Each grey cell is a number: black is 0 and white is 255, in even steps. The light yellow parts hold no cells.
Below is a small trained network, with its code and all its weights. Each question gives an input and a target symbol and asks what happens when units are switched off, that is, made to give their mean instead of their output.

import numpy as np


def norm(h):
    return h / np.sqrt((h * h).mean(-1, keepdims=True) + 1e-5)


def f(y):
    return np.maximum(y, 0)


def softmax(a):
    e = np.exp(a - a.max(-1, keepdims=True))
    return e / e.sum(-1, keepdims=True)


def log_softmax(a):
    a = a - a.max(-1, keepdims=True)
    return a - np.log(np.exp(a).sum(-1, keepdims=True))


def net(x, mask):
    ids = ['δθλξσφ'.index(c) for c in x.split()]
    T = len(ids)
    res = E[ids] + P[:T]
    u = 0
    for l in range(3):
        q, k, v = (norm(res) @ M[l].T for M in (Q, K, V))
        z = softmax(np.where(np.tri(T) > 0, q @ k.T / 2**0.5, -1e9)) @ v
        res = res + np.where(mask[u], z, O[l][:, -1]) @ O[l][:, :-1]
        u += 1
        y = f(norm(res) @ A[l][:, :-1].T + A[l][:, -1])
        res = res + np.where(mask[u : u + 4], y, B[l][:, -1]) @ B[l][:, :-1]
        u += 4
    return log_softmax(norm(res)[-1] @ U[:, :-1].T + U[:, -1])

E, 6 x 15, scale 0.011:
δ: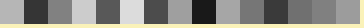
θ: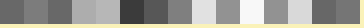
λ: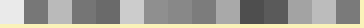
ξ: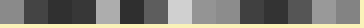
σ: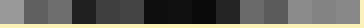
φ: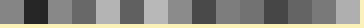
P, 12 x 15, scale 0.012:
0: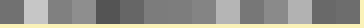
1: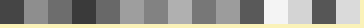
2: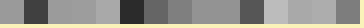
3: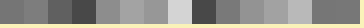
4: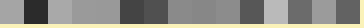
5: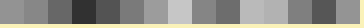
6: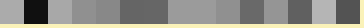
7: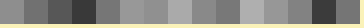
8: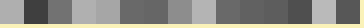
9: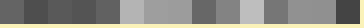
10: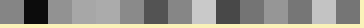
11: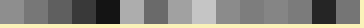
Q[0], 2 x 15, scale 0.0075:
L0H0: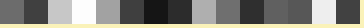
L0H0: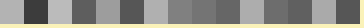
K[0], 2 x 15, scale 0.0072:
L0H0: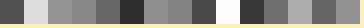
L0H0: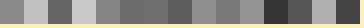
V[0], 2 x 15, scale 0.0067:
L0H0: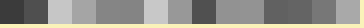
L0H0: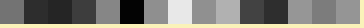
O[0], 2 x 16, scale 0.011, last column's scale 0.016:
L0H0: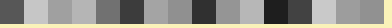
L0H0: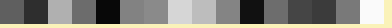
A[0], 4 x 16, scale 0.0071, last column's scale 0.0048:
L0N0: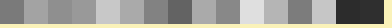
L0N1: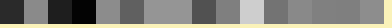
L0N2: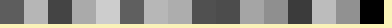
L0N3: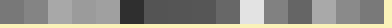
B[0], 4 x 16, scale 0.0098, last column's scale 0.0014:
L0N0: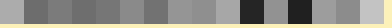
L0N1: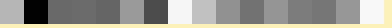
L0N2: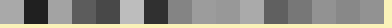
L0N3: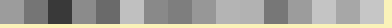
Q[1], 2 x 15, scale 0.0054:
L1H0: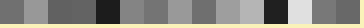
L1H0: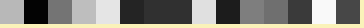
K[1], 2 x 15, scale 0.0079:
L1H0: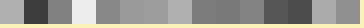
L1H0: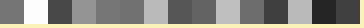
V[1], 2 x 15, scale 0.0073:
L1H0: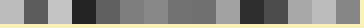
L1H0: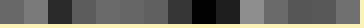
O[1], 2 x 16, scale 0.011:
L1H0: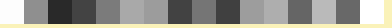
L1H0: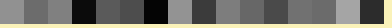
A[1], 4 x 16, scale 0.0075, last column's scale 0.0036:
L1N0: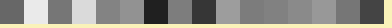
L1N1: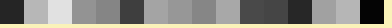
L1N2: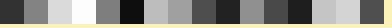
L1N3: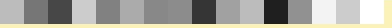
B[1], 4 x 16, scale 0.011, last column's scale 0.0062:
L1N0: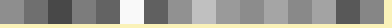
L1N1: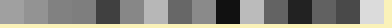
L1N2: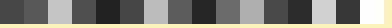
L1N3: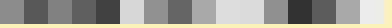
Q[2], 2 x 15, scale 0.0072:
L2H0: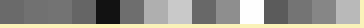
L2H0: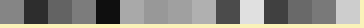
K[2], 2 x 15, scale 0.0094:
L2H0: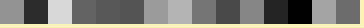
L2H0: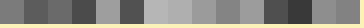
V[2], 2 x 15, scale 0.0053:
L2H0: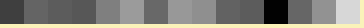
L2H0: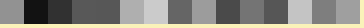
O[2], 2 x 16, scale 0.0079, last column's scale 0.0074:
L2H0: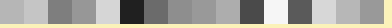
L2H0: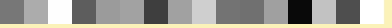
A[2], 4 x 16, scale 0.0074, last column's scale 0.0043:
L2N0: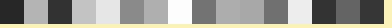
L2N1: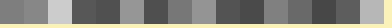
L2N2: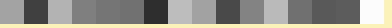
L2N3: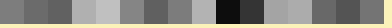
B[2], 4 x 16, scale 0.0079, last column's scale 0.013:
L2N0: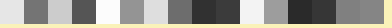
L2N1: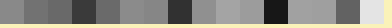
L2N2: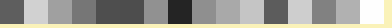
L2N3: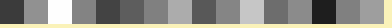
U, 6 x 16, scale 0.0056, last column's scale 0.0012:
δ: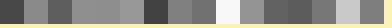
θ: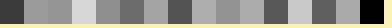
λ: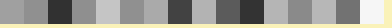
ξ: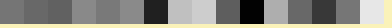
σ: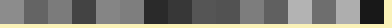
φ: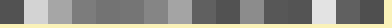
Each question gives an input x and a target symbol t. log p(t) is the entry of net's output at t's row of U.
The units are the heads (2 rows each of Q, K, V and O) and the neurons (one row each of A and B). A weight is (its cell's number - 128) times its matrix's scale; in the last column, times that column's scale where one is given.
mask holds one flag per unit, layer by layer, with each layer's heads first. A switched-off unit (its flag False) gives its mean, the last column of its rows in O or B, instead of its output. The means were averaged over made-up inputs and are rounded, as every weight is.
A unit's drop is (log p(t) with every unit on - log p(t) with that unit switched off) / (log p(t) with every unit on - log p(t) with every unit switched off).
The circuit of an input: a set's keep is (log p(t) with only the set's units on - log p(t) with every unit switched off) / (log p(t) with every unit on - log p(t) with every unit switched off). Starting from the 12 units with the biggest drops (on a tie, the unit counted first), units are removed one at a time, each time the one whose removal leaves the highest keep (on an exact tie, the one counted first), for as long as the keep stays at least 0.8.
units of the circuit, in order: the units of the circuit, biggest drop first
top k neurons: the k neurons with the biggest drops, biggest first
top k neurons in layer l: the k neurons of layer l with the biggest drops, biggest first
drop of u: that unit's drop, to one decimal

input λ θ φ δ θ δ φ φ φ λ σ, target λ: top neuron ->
(L0N3)
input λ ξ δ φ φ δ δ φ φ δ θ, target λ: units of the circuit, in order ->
(L0H0, L0N0)
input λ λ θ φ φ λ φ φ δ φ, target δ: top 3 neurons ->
(L1N3, L1N1, L1N2)
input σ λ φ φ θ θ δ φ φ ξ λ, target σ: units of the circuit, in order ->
(L0H0, L1H0)
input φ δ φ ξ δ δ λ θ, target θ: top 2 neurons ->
(L2N2, L1N3)
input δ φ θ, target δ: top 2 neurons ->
(L1N3, L0N3)
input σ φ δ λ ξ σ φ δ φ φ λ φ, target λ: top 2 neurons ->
(L1N2, L2N3)
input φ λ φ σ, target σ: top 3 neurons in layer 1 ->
(L1N2, L1N3, L1N1)
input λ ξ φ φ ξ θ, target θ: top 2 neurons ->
(L2N2, L1N2)
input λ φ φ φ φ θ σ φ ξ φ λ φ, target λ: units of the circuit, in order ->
(L0H0, L1N2)
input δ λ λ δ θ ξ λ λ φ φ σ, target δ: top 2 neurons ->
(L0N3, L1N3)
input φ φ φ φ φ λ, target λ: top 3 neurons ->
(L1N2, L2N3, L1N3)
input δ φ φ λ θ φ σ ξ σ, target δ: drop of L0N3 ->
0.2
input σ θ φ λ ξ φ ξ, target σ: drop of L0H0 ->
0.8
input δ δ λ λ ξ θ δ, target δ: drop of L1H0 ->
0.1
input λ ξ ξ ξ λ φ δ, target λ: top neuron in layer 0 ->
(L0N0)
